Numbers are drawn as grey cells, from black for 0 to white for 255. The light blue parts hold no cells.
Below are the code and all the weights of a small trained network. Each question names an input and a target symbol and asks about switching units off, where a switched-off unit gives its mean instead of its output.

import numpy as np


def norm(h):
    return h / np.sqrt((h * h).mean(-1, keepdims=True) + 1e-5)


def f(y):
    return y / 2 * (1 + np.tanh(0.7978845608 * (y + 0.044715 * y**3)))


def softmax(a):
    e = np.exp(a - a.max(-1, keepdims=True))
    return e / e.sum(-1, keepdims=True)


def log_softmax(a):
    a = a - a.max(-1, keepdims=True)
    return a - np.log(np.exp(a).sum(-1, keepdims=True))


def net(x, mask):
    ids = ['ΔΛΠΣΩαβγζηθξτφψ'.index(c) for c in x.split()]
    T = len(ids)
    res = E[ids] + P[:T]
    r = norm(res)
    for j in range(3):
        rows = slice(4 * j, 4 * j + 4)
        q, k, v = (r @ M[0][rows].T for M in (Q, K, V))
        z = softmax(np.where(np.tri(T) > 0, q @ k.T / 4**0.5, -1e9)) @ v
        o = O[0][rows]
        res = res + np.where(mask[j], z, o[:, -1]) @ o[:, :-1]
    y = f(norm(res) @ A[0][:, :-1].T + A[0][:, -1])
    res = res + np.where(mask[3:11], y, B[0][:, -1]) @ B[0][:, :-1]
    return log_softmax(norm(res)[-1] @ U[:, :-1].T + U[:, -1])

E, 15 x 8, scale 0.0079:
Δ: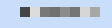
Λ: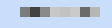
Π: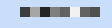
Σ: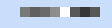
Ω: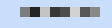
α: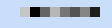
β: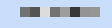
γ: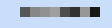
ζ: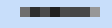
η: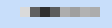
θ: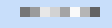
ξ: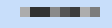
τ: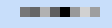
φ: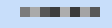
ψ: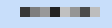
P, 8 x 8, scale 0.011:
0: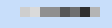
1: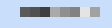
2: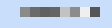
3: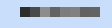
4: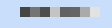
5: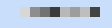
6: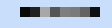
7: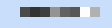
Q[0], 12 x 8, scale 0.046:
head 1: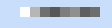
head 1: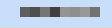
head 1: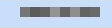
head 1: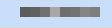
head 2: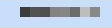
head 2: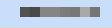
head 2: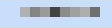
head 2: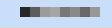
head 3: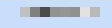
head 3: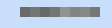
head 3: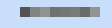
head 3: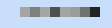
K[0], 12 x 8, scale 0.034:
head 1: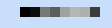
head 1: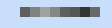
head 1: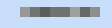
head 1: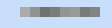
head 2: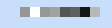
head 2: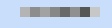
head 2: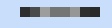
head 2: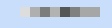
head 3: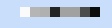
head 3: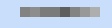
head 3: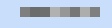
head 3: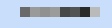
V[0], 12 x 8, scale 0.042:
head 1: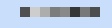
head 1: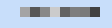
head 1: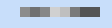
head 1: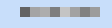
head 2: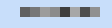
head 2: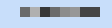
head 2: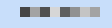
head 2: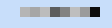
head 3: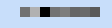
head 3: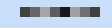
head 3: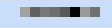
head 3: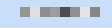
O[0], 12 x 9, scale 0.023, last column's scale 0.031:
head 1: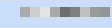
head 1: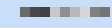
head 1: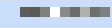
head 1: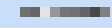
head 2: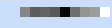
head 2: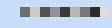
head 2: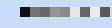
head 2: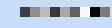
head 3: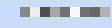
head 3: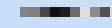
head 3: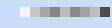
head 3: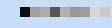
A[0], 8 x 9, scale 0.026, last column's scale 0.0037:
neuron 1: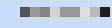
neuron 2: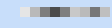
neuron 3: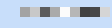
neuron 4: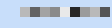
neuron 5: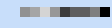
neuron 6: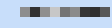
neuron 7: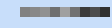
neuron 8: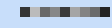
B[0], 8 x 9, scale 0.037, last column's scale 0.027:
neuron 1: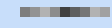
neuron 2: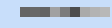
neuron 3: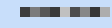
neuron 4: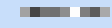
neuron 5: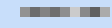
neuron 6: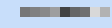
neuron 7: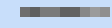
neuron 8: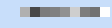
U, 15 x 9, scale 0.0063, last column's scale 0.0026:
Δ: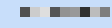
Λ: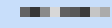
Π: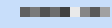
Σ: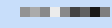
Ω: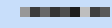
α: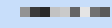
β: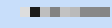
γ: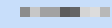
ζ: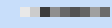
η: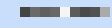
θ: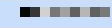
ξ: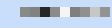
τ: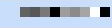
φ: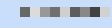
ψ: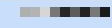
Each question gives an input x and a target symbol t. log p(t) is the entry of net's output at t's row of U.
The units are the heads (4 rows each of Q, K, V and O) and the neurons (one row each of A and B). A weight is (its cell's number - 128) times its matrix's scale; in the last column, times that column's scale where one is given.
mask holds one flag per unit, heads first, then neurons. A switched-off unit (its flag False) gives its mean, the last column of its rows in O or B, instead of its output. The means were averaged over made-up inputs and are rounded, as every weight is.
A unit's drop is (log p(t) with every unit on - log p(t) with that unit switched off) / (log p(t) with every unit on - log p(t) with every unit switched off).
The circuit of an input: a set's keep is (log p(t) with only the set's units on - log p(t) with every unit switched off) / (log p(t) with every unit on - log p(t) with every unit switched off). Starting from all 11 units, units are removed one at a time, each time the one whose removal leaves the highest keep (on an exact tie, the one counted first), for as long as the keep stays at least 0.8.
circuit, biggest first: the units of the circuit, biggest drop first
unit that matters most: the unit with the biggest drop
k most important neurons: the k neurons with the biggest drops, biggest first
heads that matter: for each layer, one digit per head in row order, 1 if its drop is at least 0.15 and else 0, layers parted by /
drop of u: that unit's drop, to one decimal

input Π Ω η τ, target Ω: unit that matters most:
head 3
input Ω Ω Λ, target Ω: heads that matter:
000
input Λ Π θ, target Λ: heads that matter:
000
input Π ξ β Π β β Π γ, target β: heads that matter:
001
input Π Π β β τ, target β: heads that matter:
001
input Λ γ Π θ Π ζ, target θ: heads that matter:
010
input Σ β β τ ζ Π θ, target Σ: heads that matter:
110
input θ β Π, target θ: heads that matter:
000
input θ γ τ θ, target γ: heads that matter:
001
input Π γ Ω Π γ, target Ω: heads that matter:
001
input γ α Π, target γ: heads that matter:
000
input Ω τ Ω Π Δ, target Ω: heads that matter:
000
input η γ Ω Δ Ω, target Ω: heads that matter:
001
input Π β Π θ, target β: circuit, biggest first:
head 3
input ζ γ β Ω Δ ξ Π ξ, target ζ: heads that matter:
010
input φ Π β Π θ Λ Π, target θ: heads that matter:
001
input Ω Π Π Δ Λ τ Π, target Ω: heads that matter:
010
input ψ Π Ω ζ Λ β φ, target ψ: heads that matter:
100
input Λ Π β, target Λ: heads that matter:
000
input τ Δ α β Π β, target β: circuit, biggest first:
head 2
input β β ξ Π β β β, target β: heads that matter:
000
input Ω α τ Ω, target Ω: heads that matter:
110
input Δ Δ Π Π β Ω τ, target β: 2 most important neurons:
neuron 4; neuron 5
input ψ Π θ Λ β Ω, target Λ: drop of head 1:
0.1
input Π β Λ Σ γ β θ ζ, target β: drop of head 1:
0.0
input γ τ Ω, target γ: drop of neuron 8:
0.0
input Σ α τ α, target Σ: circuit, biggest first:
head 2
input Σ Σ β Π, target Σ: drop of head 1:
0.1
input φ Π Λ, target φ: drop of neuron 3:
0.2
